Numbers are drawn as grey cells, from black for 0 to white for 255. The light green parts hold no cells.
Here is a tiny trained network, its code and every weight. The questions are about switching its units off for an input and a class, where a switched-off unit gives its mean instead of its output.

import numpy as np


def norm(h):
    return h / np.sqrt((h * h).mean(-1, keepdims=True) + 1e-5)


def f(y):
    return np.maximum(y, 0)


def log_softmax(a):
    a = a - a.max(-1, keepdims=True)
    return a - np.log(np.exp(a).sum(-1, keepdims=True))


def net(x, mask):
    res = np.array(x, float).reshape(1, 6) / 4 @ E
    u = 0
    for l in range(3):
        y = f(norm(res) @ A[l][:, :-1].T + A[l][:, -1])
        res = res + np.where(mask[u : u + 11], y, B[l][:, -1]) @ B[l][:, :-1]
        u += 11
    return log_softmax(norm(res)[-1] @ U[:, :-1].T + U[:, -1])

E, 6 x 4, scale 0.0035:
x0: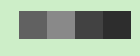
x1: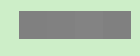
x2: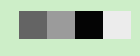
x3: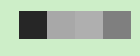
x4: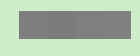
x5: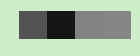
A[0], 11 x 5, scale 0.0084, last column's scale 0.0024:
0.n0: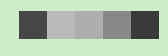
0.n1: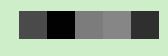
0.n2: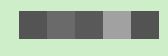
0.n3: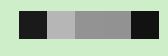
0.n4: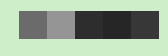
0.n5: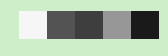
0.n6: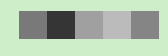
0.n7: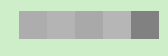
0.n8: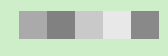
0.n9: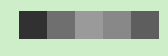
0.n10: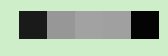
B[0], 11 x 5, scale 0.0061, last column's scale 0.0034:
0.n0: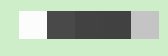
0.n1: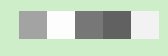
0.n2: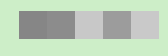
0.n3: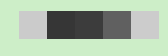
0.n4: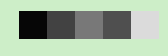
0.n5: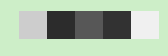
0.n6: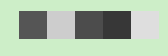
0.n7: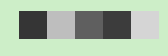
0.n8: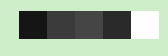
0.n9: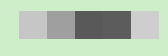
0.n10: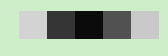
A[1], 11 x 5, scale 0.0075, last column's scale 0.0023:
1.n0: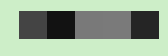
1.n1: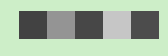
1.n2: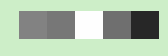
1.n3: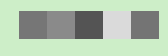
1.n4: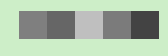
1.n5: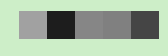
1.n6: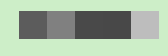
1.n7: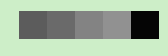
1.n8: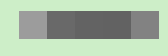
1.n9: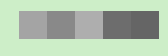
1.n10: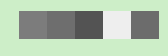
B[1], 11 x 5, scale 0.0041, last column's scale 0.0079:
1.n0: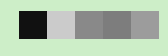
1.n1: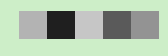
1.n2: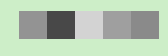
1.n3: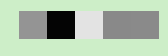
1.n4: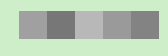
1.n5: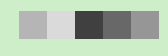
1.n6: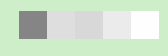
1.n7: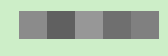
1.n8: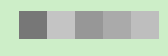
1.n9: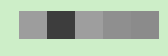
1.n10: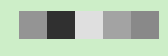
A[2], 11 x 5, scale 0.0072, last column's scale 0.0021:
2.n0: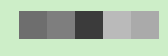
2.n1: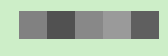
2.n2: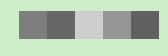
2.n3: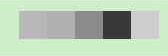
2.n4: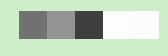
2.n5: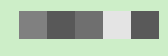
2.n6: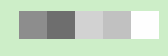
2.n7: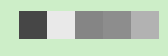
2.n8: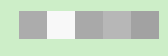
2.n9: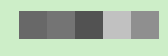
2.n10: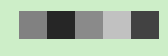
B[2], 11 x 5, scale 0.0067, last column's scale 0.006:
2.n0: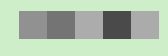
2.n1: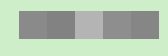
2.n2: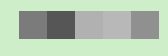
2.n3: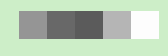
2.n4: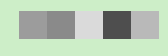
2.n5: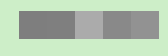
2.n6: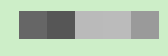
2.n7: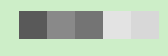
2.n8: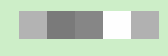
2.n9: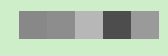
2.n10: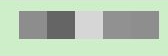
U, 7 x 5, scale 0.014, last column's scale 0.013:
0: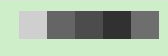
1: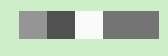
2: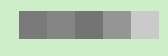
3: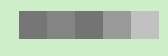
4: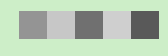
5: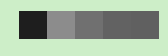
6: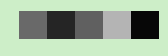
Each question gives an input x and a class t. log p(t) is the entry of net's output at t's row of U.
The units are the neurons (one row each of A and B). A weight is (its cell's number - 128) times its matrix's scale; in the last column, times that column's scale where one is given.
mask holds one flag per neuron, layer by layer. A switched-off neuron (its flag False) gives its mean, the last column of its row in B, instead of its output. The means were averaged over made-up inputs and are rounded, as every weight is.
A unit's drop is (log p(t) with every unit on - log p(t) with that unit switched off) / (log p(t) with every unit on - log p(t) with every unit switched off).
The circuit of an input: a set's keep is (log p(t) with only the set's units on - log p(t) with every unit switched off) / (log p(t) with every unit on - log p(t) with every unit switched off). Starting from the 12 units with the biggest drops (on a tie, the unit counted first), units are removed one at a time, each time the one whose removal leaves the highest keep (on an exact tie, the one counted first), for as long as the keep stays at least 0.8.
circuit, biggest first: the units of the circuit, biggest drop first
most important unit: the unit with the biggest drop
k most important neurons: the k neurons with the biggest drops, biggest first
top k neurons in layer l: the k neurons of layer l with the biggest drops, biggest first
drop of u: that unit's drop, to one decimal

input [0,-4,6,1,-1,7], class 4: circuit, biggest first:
0.n1
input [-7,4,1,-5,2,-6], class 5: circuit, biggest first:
0.n8, 0.n7
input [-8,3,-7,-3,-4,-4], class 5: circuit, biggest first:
0.n8, 0.n7, 2.n8
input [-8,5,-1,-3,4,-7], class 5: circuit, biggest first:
0.n8, 0.n7
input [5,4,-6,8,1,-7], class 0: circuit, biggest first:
0.n0, 0.n3
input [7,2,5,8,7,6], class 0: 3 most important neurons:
0.n10, 0.n3, 0.n9
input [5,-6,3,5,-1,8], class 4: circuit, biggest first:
0.n1, 0.n8
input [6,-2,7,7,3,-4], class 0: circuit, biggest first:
0.n3, 0.n10, 0.n0
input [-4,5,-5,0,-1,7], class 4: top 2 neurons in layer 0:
0.n6, 0.n1
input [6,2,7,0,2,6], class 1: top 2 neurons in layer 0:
0.n8, 0.n7
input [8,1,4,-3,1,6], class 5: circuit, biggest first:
0.n4, 2.n3
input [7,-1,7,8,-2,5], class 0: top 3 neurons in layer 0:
0.n10, 0.n3, 0.n9
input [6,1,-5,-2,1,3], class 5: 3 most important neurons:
0.n4, 0.n2, 2.n8
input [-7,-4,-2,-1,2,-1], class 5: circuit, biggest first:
0.n8
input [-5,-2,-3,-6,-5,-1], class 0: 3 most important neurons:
0.n5, 0.n4, 2.n7
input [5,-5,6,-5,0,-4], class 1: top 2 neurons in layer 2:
2.n4, 2.n0
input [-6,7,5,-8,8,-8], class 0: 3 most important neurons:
0.n5, 0.n1, 0.n8
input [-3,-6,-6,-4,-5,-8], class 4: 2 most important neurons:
0.n7, 0.n2
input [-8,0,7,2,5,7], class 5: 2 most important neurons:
0.n8, 0.n6
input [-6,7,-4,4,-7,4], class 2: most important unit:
0.n4
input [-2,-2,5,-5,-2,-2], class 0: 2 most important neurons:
0.n5, 0.n1
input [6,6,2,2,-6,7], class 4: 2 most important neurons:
0.n1, 0.n8
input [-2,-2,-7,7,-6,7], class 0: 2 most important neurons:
0.n9, 0.n10
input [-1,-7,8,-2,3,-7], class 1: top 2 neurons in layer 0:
0.n1, 0.n6
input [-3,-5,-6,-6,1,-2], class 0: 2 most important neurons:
0.n5, 1.n6
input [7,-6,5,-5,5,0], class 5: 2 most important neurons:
0.n4, 1.n0
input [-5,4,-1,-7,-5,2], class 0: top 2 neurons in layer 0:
0.n5, 0.n4
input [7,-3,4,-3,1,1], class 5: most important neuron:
0.n4
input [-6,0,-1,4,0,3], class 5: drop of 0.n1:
-0.1
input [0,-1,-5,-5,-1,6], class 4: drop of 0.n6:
0.2
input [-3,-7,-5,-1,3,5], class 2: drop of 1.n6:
0.0
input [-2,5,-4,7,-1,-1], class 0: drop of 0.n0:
0.1
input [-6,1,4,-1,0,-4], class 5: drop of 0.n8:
0.8
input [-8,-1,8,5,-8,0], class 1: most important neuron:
0.n4
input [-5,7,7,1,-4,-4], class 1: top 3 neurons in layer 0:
0.n1, 0.n4, 0.n6
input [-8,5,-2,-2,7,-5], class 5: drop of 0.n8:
0.7
